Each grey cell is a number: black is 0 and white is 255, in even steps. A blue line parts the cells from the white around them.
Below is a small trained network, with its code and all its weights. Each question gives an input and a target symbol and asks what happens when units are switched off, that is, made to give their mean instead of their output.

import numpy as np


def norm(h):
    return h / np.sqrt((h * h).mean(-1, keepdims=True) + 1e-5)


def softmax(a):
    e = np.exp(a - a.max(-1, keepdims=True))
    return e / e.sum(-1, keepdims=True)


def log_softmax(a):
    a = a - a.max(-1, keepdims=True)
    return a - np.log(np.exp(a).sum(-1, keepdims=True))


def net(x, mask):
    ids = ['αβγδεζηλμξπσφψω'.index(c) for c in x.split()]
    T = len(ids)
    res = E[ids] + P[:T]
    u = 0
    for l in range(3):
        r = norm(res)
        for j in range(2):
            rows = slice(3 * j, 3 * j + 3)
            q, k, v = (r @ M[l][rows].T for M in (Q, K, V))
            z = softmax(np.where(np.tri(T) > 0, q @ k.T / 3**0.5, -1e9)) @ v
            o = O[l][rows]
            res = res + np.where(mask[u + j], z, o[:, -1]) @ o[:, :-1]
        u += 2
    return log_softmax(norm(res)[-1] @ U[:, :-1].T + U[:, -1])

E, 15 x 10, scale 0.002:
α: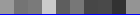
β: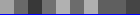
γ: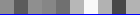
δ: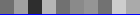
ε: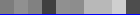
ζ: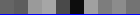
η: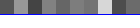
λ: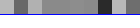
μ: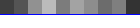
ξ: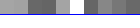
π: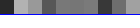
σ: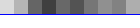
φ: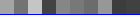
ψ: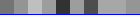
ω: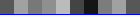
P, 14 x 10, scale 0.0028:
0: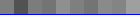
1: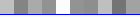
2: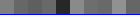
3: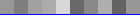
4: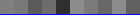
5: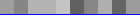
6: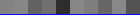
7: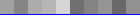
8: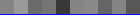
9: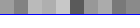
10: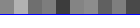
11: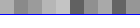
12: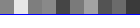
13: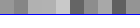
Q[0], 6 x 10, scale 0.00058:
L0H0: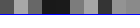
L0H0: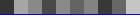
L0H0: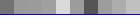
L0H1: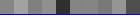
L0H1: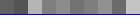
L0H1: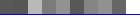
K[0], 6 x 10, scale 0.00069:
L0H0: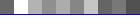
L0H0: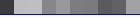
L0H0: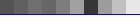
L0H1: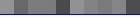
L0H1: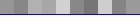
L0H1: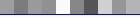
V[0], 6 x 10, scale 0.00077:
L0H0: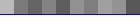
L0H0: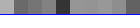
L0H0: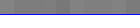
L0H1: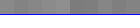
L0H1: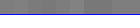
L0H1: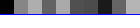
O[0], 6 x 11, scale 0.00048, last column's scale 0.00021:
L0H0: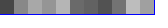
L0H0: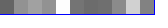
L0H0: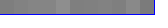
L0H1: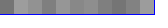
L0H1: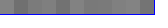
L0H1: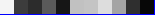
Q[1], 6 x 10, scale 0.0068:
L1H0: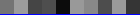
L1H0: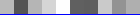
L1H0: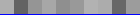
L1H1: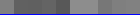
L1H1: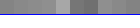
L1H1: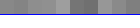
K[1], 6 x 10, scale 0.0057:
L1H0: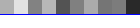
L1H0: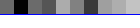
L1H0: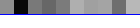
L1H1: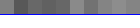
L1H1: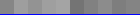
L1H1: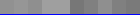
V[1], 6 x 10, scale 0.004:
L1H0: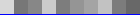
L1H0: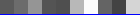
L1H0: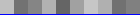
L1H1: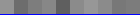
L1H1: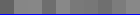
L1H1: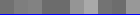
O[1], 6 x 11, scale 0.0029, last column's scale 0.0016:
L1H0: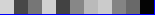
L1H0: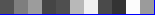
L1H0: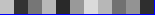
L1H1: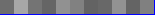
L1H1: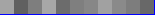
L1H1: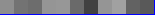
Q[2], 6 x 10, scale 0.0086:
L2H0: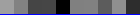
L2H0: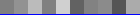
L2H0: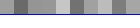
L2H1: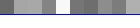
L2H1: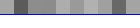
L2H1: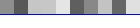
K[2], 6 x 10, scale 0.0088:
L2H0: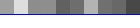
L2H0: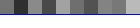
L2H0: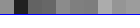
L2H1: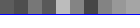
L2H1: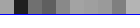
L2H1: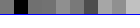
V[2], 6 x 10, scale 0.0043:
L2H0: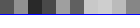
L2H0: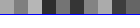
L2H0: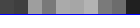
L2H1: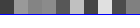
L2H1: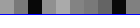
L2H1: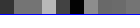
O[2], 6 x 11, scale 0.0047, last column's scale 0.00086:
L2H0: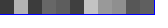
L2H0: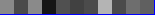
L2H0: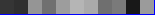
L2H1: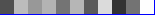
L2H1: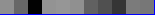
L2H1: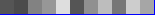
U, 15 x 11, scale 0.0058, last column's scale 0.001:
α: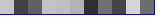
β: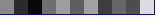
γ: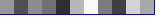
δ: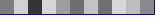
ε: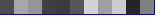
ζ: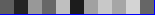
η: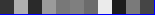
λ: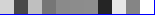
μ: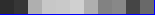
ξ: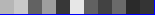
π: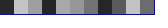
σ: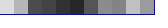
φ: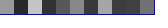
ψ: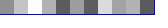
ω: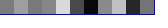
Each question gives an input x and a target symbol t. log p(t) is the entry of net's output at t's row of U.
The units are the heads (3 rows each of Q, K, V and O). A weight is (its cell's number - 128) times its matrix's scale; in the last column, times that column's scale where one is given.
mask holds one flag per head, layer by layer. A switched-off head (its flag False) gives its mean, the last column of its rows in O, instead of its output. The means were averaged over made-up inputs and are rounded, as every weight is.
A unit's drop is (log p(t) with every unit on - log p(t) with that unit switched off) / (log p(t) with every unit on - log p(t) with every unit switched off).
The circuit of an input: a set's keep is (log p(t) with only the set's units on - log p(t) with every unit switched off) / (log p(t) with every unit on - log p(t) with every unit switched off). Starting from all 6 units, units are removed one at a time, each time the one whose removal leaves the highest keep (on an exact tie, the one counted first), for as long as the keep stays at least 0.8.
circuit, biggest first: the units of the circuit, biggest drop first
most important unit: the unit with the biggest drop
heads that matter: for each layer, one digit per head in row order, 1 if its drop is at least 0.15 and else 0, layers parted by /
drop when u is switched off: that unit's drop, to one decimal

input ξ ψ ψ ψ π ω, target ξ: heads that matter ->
00 / 00 / 01
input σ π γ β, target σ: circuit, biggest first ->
[L2H0]
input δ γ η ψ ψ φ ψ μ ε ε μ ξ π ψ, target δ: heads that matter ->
00 / 00 / 10
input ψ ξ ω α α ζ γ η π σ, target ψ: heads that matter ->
00 / 00 / 01
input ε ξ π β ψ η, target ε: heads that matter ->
00 / 00 / 11
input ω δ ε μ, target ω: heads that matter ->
00 / 10 / 00
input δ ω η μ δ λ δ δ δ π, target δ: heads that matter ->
00 / 00 / 10
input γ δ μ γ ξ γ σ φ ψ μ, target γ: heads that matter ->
00 / 10 / 00
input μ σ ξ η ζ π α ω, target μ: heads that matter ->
00 / 00 / 10
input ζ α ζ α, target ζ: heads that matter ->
00 / 00 / 01
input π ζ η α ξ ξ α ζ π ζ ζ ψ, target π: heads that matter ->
00 / 10 / 00
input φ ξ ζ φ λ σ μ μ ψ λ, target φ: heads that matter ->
00 / 00 / 10
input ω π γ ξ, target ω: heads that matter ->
00 / 10 / 00
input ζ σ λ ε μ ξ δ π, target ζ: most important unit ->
L2H1
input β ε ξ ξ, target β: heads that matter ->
00 / 00 / 01
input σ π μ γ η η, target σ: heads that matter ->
00 / 00 / 10
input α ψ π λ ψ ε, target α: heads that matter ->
00 / 00 / 11
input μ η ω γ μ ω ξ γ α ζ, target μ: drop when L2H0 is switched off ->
0.9
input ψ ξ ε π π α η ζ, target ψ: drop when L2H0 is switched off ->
0.1
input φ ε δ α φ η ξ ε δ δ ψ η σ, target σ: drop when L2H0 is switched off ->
0.5
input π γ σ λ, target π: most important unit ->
L1H0
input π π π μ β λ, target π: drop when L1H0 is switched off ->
1.2
